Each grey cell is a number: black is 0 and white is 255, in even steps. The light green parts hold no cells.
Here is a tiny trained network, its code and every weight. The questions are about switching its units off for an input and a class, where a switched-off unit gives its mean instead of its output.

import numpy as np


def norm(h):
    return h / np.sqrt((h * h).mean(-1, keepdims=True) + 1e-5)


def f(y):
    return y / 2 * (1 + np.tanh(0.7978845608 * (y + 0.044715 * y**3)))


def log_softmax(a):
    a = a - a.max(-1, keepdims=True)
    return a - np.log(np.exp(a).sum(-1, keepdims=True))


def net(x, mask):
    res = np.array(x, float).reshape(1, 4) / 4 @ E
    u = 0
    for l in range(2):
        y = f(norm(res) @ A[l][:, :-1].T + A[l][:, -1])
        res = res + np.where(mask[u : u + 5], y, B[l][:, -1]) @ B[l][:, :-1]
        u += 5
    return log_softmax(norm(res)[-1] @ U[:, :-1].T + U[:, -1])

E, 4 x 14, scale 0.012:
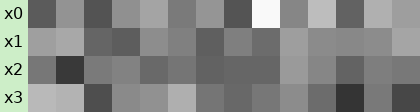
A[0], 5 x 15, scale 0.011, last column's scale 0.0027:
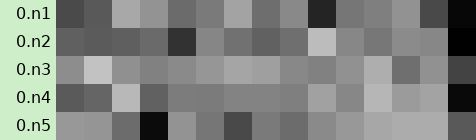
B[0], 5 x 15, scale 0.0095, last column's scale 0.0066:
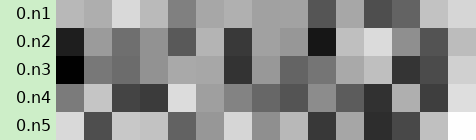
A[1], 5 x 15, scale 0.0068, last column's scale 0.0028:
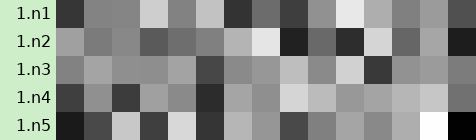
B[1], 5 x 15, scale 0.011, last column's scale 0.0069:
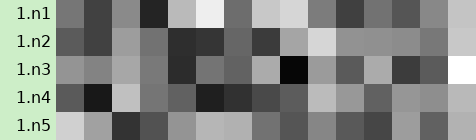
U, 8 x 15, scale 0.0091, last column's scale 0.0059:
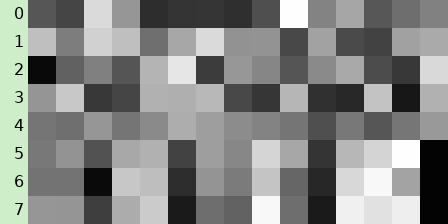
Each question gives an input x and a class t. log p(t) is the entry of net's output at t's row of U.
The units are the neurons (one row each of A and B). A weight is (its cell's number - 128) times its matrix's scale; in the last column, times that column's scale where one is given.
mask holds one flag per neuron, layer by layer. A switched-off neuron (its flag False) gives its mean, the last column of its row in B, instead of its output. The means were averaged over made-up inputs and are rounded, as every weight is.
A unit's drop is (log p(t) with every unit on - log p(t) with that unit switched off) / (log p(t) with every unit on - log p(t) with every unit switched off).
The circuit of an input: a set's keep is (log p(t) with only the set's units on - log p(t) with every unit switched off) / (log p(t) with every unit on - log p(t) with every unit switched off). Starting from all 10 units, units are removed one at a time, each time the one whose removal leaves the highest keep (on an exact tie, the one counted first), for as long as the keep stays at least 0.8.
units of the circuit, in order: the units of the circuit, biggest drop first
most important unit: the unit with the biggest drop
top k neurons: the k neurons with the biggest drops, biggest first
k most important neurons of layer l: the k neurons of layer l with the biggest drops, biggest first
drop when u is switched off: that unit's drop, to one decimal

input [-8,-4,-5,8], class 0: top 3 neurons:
[1.n2; 0.n4; 1.n5]
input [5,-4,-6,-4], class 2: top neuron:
[0.n3]
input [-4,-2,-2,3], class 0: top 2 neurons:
[1.n2; 0.n4]
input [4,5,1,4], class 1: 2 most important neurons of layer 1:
[1.n2; 1.n4]
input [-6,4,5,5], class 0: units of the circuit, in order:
[0.n4; 1.n2]
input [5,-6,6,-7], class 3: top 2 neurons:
[1.n5; 0.n4]
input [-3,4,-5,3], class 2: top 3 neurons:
[0.n3; 0.n1; 1.n1]
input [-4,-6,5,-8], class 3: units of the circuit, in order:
[0.n4; 1.n5]
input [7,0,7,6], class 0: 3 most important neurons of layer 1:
[1.n4; 1.n5; 1.n3]
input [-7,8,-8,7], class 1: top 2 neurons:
[0.n5; 0.n4]
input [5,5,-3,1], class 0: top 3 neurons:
[1.n3; 0.n1; 1.n4]
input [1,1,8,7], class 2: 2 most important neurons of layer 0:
[0.n2; 0.n4]
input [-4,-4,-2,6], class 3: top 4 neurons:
[0.n5; 1.n3; 1.n4; 0.n1]
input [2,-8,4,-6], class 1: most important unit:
0.n1
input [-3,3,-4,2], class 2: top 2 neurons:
[0.n3; 0.n1]
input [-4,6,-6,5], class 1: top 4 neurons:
[0.n5; 0.n2; 0.n4; 1.n3]
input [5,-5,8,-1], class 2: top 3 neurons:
[0.n2; 0.n5; 1.n1]
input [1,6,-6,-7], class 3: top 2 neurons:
[0.n4; 1.n5]
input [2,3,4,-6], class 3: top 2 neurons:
[0.n4; 0.n3]
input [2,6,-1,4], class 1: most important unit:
0.n5
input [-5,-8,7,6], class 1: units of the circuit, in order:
[0.n1; 1.n3]
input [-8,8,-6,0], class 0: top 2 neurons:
[1.n2; 0.n1]
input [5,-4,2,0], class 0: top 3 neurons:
[0.n5; 1.n4; 1.n3]
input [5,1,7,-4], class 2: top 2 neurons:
[0.n2; 1.n1]
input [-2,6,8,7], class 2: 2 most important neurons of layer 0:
[0.n2; 0.n4]
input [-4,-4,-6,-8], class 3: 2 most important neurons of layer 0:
[0.n4; 0.n2]
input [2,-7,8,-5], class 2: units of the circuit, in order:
[0.n2]
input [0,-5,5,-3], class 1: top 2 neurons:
[0.n1; 0.n3]
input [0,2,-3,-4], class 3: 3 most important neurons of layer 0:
[0.n4; 0.n2; 0.n1]
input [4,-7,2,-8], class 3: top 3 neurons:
[0.n4; 1.n5; 0.n5]
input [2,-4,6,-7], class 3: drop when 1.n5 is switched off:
0.5
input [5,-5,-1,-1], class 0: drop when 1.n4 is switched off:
0.5
